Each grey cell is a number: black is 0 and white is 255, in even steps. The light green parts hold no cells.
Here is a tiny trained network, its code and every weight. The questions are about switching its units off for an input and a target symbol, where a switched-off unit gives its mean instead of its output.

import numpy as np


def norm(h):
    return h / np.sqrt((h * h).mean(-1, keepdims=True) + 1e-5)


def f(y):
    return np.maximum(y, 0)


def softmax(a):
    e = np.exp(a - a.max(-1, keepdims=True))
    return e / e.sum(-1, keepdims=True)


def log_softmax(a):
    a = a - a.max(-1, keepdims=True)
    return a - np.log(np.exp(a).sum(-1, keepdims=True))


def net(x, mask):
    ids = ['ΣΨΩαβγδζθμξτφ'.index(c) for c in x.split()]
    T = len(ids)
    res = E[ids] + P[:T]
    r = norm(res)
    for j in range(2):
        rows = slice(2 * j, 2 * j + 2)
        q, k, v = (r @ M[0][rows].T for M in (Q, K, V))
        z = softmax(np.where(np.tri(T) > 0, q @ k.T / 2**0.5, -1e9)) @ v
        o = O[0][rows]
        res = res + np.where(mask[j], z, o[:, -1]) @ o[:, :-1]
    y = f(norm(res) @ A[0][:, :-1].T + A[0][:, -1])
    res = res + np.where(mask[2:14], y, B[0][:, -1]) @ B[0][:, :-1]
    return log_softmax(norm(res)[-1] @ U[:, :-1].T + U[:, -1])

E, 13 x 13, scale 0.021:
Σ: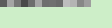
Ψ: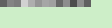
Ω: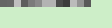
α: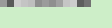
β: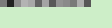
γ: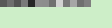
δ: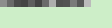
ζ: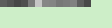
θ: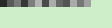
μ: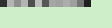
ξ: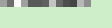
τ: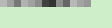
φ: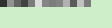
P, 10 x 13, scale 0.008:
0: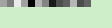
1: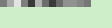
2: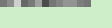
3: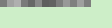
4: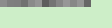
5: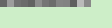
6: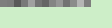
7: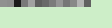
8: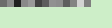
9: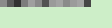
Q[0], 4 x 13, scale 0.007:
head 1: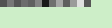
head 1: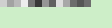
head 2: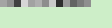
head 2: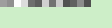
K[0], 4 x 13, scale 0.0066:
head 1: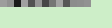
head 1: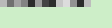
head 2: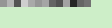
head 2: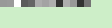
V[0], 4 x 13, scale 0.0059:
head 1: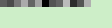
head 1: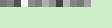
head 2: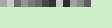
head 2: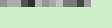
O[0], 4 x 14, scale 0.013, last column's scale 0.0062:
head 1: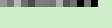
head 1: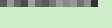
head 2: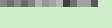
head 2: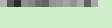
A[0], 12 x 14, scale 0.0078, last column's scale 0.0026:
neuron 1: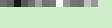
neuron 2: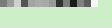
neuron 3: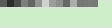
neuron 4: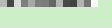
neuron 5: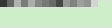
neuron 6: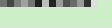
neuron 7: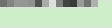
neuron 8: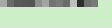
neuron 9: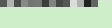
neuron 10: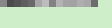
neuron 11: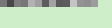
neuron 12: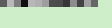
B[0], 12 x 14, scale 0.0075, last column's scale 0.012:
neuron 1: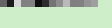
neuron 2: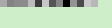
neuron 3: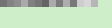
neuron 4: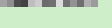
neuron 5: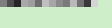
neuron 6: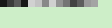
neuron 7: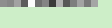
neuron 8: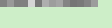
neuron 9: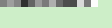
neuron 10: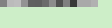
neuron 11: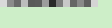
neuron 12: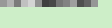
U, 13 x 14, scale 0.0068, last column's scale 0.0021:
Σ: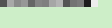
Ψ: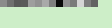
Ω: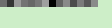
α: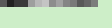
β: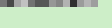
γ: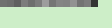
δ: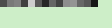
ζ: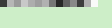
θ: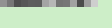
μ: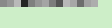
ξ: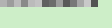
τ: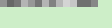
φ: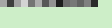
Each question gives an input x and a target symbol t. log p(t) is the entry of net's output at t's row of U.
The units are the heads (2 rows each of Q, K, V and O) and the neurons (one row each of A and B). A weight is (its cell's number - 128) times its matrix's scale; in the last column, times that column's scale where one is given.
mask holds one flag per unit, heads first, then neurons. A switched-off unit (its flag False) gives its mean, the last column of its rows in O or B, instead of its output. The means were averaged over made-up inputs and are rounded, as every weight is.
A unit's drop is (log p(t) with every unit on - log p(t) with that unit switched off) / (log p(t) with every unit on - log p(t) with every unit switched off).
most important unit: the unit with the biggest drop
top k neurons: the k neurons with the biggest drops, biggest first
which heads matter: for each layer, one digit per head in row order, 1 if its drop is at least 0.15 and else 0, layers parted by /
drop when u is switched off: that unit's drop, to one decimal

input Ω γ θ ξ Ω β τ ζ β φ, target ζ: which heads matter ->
01
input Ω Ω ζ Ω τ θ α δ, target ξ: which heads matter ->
01
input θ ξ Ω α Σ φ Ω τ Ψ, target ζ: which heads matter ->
01
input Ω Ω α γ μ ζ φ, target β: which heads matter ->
11
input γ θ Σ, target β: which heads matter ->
11
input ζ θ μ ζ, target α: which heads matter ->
11
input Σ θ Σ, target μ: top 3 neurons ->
(neuron 5; neuron 11; neuron 8)
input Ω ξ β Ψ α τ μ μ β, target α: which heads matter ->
10
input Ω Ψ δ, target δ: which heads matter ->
10
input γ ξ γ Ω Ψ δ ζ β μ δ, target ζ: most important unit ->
head 2
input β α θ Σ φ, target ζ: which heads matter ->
11
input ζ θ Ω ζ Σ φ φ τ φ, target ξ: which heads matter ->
01
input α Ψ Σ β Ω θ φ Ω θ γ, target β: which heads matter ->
00
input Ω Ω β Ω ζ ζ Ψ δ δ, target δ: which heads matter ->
11
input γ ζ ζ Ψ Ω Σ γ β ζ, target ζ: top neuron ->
(neuron 12)
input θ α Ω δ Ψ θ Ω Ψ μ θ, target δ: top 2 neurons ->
(neuron 12; neuron 1)
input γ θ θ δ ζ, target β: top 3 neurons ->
(neuron 3; neuron 1; neuron 5)
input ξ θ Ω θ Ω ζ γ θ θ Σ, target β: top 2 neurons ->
(neuron 1; neuron 10)
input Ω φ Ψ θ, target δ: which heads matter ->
10
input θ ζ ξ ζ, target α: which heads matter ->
11
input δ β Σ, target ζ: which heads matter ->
01
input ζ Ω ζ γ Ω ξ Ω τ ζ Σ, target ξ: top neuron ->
(neuron 12)
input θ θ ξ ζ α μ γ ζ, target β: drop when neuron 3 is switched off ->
0.1
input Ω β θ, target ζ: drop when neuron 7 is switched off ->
0.0
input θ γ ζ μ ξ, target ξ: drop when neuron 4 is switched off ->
0.3
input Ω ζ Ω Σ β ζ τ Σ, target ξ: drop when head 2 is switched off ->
1.2
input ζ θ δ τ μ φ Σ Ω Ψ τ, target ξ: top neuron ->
(neuron 5)
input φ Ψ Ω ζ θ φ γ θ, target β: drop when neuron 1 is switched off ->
0.2
